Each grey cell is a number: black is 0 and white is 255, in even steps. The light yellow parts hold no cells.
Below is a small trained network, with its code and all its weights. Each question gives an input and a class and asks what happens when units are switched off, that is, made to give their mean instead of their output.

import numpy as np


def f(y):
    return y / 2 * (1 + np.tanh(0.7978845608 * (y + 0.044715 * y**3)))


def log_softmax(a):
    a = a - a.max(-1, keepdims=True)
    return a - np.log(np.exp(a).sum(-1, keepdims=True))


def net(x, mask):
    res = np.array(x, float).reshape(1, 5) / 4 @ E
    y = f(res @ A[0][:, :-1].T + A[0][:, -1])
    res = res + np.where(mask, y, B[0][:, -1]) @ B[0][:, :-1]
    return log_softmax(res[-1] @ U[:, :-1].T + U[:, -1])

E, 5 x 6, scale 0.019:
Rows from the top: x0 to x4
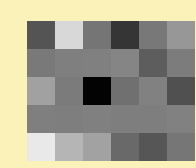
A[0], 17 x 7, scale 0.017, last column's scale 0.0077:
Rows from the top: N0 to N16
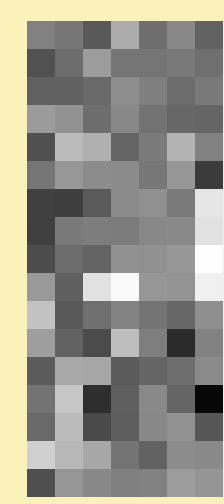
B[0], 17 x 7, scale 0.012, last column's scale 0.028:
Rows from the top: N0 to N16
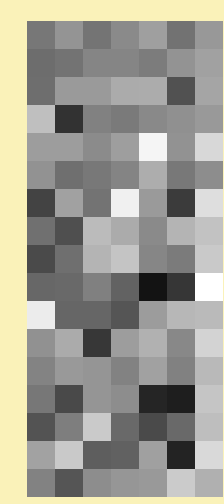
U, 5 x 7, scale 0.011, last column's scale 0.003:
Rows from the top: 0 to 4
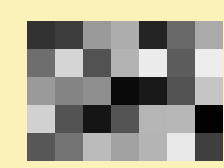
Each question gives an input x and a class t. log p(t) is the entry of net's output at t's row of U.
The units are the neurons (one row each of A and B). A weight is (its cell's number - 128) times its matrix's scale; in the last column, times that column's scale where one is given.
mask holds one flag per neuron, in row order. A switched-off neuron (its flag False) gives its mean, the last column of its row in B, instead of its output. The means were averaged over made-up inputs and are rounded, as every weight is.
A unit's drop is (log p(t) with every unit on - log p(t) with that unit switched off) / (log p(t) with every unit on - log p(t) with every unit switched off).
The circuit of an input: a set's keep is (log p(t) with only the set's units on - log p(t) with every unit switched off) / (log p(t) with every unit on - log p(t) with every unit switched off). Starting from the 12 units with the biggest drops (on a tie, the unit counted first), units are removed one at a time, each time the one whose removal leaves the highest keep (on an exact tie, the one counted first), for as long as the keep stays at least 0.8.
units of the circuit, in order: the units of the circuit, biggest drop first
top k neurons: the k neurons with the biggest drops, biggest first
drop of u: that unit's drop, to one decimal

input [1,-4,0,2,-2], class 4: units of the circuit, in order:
N9, N15, N11
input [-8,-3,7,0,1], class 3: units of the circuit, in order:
N10
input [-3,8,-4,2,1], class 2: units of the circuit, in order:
N6, N8
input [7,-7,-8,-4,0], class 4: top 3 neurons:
N16, N6, N11
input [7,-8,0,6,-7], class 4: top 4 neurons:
N9, N4, N16, N7
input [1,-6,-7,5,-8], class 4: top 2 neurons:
N4, N13
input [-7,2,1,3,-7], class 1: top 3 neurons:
N11, N6, N13
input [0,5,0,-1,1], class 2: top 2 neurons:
N6, N4
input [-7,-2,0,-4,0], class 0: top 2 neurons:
N9, N4
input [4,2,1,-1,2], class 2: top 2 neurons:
N6, N11
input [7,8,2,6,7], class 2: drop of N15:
0.0
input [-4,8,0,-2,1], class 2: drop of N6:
0.1
